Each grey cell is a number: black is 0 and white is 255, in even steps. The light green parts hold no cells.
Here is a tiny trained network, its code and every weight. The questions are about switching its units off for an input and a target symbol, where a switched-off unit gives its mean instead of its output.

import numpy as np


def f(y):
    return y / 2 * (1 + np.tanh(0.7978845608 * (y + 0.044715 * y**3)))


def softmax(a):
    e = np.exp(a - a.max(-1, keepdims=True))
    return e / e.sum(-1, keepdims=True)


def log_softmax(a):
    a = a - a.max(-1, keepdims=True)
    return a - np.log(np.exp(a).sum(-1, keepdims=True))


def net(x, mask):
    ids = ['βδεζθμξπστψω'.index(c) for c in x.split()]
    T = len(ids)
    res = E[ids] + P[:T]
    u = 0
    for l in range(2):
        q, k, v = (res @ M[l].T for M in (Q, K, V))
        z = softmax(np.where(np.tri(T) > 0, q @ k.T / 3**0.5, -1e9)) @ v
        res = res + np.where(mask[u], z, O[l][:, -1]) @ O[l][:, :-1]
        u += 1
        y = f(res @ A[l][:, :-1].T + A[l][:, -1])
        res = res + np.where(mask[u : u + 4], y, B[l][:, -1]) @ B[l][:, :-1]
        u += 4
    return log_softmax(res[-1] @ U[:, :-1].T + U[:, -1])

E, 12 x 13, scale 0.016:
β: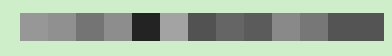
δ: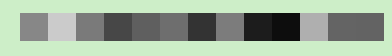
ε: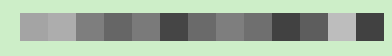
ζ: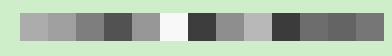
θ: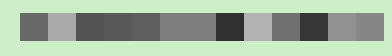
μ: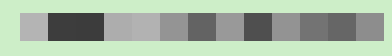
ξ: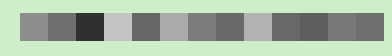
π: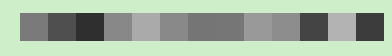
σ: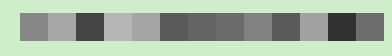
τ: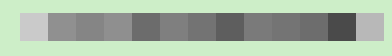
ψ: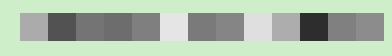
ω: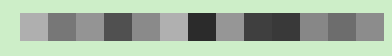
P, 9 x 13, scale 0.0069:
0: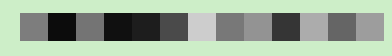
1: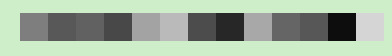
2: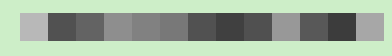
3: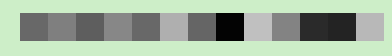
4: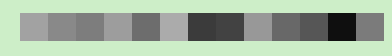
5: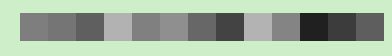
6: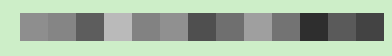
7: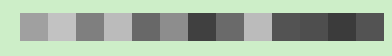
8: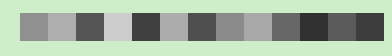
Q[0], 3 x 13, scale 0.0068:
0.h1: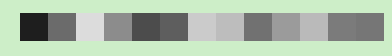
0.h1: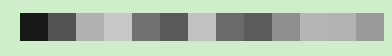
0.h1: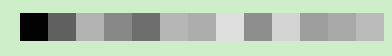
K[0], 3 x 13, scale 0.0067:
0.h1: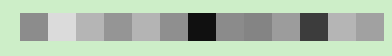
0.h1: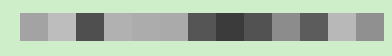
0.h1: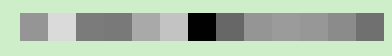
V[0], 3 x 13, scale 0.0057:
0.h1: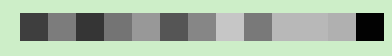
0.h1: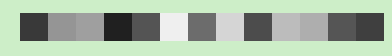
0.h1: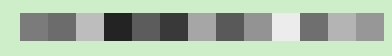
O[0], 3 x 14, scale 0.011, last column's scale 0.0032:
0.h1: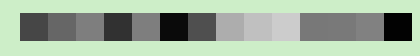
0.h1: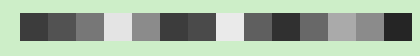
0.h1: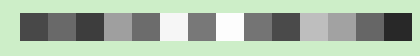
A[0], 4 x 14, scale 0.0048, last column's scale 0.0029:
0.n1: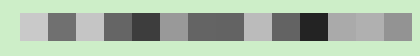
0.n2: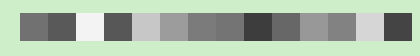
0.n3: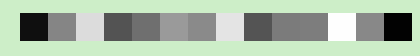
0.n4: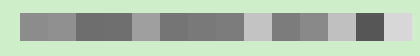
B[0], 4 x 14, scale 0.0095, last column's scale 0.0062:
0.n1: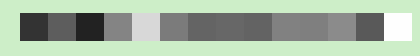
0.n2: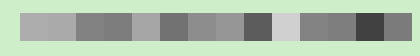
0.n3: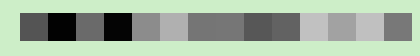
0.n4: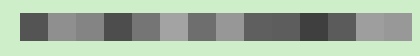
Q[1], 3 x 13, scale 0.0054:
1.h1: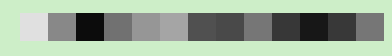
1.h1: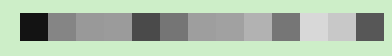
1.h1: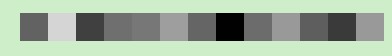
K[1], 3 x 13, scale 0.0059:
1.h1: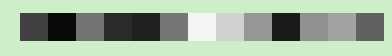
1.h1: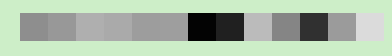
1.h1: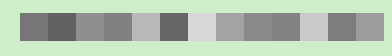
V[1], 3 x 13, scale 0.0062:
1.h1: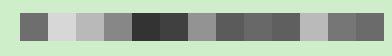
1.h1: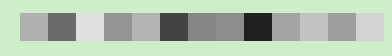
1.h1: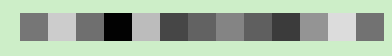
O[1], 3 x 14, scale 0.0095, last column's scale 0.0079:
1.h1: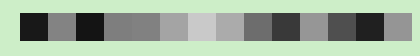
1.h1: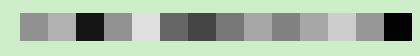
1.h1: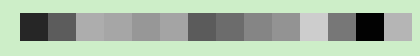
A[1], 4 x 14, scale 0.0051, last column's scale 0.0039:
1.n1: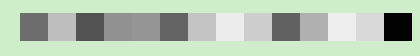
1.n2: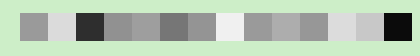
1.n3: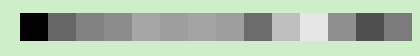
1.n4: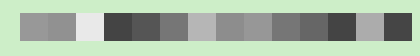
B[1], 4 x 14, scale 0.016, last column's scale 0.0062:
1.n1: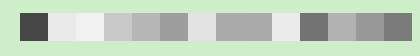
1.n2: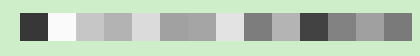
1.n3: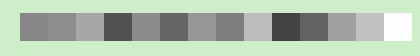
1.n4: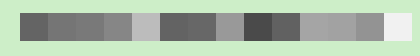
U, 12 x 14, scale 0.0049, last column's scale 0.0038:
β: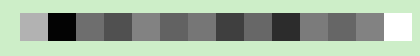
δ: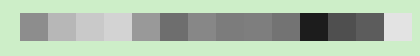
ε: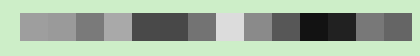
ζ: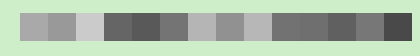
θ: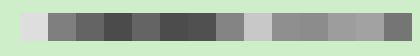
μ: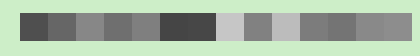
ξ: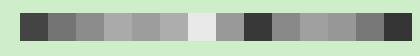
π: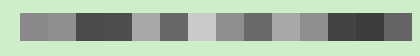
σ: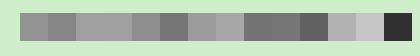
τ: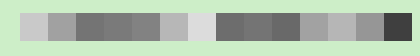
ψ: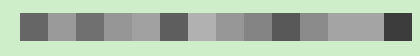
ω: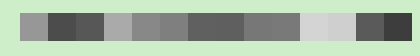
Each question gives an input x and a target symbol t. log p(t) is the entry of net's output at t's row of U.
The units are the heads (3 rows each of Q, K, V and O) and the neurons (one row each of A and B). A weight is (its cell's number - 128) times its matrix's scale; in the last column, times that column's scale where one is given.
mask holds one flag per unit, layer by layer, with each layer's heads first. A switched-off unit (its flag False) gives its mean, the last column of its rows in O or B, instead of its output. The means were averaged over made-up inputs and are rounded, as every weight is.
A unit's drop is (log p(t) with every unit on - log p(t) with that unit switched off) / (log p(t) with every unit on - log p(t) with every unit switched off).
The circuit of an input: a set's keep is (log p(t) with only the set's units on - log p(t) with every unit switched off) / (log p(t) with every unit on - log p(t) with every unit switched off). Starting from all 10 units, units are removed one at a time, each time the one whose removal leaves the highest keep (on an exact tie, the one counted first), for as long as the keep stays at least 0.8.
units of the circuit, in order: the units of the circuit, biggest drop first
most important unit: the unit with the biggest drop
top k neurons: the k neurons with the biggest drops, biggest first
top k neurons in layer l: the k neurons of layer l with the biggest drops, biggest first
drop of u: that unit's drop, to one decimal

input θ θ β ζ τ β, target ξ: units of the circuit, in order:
[0.h1 1.h1 1.n4 1.n3]
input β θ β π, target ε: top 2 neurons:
[1.n4 0.n1]
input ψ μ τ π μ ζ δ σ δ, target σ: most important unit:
1.h1
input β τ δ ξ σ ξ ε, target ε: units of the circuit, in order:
[0.h1 1.h1 1.n4]
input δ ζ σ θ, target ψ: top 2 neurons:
[1.n3 0.n1]
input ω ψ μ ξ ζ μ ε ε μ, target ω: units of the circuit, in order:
[1.h1 0.h1 1.n3]
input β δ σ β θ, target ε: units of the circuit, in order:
[0.h1 1.h1 1.n4]
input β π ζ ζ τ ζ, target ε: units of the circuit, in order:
[0.h1 1.h1 1.n4]
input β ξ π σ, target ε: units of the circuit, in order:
[0.h1 1.h1 0.n1]
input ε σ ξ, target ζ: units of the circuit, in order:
[1.h1 1.n3 0.h1 1.n4]
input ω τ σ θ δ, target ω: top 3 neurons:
[1.n3 0.n2 0.n4]
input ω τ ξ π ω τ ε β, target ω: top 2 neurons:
[1.n3 0.n2]
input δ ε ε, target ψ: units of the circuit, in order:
[1.h1 1.n3 0.h1]
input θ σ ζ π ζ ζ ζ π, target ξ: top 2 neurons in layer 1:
[1.n4 1.n3]
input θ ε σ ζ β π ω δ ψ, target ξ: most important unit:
0.h1
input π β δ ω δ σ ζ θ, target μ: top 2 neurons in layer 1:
[1.n4 1.n3]
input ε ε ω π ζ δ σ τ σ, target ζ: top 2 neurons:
[1.n3 1.n4]
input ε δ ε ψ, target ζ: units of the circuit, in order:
[1.n3 1.h1 0.h1]
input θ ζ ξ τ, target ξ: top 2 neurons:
[1.n4 1.n3]
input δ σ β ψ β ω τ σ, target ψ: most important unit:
1.h1
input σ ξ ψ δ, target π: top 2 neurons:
[1.n3 0.n1]
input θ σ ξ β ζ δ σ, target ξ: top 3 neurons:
[1.n4 1.n3 0.n1]
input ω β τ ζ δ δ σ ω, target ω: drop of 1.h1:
0.9
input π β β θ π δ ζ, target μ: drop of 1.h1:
0.3
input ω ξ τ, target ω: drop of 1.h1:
0.8
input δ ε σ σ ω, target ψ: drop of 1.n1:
0.0
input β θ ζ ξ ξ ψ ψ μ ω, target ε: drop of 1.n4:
0.2
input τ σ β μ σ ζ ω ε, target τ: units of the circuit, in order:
[0.h1]
